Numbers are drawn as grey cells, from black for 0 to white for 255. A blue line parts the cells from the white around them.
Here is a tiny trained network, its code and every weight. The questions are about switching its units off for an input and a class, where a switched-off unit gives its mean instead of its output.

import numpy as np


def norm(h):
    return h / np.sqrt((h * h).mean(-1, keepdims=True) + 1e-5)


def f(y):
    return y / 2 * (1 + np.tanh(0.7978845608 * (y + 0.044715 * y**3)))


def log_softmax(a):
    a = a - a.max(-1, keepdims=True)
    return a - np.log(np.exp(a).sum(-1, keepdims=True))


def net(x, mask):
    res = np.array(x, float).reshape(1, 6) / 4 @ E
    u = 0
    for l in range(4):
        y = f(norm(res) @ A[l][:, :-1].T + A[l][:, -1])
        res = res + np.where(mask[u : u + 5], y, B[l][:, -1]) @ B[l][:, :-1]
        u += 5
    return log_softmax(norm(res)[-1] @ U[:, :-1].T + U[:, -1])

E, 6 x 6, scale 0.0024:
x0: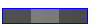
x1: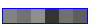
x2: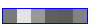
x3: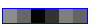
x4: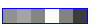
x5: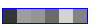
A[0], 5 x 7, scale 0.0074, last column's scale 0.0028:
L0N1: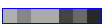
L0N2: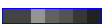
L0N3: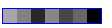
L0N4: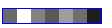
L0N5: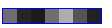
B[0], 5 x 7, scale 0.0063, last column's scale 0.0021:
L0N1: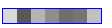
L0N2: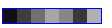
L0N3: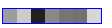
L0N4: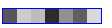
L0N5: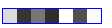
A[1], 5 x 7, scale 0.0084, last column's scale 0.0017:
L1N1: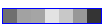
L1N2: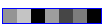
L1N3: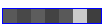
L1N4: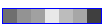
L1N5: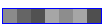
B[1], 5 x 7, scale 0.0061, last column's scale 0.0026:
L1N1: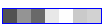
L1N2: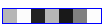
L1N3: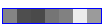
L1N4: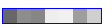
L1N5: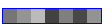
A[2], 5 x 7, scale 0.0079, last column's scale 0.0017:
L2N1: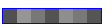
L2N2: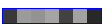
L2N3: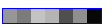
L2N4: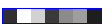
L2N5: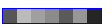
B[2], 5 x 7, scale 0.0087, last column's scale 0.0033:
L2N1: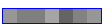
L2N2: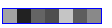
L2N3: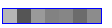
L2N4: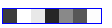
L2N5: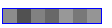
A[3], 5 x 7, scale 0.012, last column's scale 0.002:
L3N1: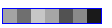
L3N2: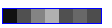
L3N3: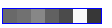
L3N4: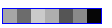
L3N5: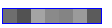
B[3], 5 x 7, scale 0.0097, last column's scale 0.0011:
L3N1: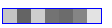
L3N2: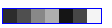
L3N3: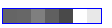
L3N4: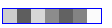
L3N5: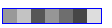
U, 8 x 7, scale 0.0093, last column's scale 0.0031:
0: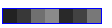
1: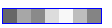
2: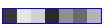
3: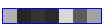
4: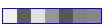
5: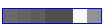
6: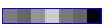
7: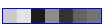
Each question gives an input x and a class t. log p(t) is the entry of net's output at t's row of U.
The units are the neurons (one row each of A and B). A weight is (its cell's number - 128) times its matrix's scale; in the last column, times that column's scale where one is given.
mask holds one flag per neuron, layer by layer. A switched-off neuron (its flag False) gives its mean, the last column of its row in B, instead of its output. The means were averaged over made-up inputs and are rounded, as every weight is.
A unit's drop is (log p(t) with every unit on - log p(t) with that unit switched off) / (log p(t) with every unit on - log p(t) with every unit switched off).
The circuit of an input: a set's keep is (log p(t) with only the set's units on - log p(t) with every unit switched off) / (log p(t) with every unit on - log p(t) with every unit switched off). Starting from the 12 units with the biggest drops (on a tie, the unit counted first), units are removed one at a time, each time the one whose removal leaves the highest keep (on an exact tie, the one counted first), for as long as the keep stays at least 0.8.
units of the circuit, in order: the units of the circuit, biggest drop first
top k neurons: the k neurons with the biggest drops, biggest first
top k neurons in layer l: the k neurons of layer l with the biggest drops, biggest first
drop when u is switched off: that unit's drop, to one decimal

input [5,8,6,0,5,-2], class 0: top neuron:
(L0N2)
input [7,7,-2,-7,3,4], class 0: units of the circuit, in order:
(L3N2, L0N2)
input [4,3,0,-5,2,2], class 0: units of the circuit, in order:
(L3N2, L0N2)
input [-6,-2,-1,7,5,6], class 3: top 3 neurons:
(L0N5, L2N4, L1N2)
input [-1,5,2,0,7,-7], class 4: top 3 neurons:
(L0N1, L3N4, L3N1)
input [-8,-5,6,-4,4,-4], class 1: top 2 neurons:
(L1N1, L1N4)
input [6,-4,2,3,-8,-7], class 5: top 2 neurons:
(L1N3, L3N3)
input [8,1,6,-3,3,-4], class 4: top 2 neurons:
(L0N1, L2N3)
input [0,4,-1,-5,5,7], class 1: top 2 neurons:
(L1N1, L1N4)
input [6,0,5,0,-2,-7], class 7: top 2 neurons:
(L0N3, L1N2)
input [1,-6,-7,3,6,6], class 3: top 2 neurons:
(L0N5, L2N4)
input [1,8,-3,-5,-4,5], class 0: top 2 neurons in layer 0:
(L0N2, L0N4)
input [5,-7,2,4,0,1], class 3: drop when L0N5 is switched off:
0.9
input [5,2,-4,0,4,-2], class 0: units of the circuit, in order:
(L0N2)
